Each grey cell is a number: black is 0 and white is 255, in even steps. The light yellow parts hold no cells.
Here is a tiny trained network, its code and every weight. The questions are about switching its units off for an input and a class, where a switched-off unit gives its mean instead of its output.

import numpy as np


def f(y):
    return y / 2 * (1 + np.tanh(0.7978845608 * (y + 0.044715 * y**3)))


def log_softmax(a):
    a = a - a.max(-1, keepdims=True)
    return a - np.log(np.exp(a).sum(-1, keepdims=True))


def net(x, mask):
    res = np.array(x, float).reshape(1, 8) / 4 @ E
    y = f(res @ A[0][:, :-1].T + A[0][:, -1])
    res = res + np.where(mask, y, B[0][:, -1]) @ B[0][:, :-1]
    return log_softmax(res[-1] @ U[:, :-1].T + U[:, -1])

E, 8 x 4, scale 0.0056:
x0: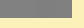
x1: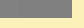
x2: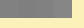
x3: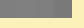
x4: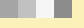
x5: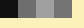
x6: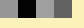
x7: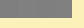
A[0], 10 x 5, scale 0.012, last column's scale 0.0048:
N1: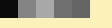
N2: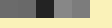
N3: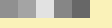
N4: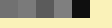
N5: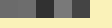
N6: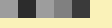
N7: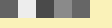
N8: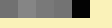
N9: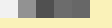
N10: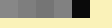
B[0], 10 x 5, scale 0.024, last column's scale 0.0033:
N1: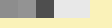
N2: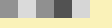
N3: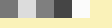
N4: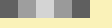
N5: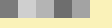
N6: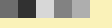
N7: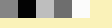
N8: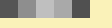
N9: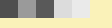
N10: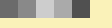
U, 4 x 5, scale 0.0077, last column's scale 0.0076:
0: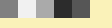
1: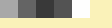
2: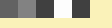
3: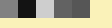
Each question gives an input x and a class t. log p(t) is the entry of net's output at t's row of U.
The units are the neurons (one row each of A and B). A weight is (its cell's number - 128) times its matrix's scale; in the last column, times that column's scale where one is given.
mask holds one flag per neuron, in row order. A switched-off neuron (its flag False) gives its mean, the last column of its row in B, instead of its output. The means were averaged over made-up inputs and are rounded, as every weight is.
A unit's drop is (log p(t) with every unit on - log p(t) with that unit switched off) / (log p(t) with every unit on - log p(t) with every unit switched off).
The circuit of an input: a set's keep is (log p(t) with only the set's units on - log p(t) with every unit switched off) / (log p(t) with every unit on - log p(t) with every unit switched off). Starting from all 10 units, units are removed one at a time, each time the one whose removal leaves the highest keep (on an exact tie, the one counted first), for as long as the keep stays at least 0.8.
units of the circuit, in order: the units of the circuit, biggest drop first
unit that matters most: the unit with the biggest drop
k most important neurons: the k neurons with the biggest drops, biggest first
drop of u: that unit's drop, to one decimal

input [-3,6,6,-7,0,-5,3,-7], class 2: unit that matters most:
N9
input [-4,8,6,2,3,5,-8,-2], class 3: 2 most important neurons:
(N7; N9)
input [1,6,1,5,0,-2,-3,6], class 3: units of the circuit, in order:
(N1; N3)
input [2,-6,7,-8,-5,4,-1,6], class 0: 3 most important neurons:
(N2; N5; N9)
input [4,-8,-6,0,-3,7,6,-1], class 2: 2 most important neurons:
(N1; N7)
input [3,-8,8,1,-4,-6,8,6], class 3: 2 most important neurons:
(N6; N1)
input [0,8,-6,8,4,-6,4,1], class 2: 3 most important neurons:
(N9; N7; N2)
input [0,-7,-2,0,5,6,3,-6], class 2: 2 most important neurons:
(N1; N2)
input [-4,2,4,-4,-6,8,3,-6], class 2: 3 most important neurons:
(N1; N3; N7)
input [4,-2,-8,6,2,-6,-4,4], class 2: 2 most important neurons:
(N9; N2)
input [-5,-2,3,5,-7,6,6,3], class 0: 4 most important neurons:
(N2; N5; N7; N9)
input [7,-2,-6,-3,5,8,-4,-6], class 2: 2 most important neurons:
(N1; N2)
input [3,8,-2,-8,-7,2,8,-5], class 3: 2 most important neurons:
(N6; N3)
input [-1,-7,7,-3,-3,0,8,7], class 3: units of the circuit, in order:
(N6)
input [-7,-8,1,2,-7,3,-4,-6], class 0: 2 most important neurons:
(N2; N5)
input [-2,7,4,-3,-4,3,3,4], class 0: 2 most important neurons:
(N7; N2)
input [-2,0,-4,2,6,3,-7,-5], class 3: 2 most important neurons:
(N7; N2)
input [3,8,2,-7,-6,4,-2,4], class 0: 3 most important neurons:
(N2; N5; N9)
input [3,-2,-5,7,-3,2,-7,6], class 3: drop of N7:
0.9
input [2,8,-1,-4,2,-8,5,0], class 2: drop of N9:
1.0
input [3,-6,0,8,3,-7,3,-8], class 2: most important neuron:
(N9)
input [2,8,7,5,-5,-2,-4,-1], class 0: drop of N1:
0.3
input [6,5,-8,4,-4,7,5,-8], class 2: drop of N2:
-0.1
